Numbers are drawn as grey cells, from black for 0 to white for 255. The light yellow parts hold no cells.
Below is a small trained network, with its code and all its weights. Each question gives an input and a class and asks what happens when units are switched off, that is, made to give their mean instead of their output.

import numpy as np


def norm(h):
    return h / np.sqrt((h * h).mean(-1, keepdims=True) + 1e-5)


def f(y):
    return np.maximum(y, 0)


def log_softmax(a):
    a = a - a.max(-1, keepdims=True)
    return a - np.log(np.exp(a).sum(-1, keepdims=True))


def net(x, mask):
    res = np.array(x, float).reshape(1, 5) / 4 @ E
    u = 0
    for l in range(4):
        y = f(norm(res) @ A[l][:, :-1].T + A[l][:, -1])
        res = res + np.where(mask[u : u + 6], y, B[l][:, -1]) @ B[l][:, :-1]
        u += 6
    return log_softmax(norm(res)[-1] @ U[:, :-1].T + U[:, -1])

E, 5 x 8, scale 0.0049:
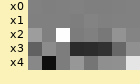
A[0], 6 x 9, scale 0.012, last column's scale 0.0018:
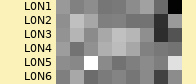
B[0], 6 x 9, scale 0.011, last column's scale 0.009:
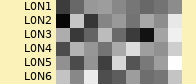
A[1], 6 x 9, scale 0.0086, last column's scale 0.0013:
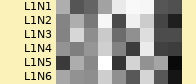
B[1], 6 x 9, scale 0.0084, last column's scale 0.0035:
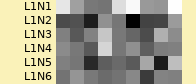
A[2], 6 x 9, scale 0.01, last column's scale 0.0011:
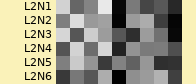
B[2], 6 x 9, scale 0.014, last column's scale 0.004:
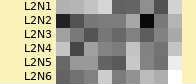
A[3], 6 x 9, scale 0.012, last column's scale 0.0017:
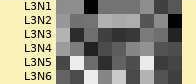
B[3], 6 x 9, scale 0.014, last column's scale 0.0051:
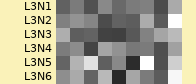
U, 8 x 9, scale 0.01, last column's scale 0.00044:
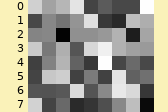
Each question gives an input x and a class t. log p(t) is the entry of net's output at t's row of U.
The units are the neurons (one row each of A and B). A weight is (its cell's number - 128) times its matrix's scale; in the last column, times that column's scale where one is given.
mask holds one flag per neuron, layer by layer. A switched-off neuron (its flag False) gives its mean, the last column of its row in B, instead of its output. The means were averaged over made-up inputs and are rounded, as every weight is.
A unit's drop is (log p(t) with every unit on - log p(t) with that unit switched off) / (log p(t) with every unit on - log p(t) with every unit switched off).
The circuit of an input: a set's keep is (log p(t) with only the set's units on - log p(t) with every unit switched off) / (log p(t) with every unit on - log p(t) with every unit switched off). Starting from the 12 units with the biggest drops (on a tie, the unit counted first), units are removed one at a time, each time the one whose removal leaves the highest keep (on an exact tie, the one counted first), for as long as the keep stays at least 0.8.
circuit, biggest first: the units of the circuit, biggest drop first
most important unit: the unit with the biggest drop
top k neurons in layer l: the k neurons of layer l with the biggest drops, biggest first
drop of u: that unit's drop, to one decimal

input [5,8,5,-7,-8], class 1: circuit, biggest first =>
(L0N3, L0N2)
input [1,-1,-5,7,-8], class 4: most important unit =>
L0N5
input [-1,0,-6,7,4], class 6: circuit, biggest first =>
(L0N5, L2N6)
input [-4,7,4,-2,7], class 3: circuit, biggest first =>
(L1N1, L0N3)
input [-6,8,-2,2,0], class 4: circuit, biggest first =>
(L0N3, L0N5, L2N2)
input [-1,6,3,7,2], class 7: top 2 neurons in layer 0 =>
(L0N2, L0N4)
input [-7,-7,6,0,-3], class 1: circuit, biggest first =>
(L0N3, L0N5)
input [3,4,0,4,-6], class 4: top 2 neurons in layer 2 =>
(L2N2, L2N4)
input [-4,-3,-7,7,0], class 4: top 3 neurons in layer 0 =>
(L0N3, L0N5, L0N2)
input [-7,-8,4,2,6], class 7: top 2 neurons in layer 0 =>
(L0N4, L0N2)
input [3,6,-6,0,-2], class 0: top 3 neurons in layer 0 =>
(L0N5, L0N2, L0N4)
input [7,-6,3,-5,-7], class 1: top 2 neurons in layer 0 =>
(L0N3, L0N2)
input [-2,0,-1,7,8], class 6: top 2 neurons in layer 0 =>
(L0N5, L0N6)
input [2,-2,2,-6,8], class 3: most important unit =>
L1N1
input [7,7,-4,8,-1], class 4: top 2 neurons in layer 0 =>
(L0N3, L0N5)
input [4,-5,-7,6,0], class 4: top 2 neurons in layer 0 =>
(L0N3, L0N5)
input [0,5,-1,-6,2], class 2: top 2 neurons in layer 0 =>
(L0N4, L0N5)
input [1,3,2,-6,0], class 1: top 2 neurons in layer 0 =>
(L0N3, L0N4)
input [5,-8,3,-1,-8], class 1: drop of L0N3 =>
1.1
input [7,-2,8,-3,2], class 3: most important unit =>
L0N4
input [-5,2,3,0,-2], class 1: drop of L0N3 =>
0.4
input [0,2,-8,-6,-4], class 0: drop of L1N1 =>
0.0
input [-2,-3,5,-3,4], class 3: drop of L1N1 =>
0.1
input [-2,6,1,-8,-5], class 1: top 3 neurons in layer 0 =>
(L0N3, L0N2, L0N4)
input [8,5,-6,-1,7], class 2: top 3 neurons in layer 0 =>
(L0N3, L0N5, L0N6)
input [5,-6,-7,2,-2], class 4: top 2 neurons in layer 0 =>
(L0N3, L0N5)
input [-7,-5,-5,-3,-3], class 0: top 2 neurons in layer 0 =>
(L0N3, L0N5)
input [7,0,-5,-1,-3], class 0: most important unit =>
L2N1
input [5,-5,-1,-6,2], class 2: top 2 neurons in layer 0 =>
(L0N4, L0N5)
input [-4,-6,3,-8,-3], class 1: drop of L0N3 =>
0.8
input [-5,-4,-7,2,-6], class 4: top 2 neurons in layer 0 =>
(L0N5, L0N6)
